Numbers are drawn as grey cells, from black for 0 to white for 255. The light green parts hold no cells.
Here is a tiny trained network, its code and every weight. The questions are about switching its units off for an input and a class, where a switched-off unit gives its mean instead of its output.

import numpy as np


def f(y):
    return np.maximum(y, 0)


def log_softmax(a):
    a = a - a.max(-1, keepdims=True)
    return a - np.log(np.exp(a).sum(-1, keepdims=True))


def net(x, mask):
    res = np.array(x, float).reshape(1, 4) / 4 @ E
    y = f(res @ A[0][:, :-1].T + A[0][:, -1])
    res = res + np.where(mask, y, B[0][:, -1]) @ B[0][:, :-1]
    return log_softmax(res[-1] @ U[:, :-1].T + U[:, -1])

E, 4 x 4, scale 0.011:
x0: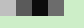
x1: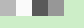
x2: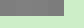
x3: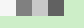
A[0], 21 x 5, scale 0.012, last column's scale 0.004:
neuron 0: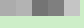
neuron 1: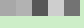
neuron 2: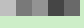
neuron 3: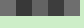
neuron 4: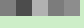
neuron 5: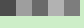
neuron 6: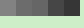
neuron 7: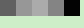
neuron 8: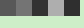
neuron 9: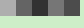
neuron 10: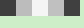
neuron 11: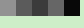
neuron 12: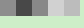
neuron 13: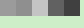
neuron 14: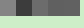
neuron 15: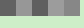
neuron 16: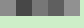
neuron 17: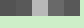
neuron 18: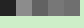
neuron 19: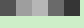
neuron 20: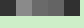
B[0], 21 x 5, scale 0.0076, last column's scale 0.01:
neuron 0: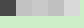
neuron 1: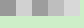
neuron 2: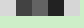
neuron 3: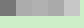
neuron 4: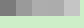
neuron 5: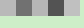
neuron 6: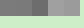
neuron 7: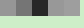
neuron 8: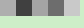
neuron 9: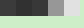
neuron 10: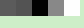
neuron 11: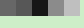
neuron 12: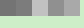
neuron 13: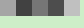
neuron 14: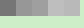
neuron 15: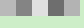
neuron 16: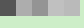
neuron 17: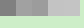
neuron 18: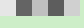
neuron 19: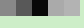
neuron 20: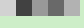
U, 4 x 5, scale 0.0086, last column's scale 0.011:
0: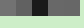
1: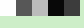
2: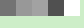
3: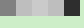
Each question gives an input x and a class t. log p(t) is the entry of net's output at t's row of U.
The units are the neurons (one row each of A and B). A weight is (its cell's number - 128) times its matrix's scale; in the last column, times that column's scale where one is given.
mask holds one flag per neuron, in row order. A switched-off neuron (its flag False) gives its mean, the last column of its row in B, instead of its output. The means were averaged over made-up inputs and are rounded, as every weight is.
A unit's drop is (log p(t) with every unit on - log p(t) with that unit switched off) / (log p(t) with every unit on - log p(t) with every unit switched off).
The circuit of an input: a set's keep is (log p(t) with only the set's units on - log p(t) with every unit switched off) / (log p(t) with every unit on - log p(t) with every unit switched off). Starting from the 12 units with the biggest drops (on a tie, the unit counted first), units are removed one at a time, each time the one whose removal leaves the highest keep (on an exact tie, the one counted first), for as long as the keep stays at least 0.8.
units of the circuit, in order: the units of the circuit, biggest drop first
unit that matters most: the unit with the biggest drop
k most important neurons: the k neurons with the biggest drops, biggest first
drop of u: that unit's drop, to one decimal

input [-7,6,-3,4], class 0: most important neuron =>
neuron 10
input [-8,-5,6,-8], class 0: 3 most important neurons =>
neuron 10; neuron 19; neuron 7
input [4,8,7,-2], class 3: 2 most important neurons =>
neuron 1; neuron 0
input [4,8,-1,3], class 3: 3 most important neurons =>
neuron 0; neuron 1; neuron 10
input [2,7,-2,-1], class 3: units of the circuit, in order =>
neuron 1; neuron 0
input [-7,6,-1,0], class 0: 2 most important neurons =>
neuron 10; neuron 19
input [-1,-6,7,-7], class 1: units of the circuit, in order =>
neuron 18; neuron 20
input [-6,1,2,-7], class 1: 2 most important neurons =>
neuron 18; neuron 5
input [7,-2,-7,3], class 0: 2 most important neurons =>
neuron 9; neuron 11
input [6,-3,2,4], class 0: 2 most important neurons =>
neuron 9; neuron 11
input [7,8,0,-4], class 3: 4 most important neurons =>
neuron 1; neuron 0; neuron 10; neuron 15
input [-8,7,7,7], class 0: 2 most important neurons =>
neuron 10; neuron 19
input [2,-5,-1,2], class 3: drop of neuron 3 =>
0.1
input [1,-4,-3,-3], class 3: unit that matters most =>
neuron 2
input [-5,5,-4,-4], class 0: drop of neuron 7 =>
0.2
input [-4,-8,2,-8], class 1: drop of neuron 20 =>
0.4
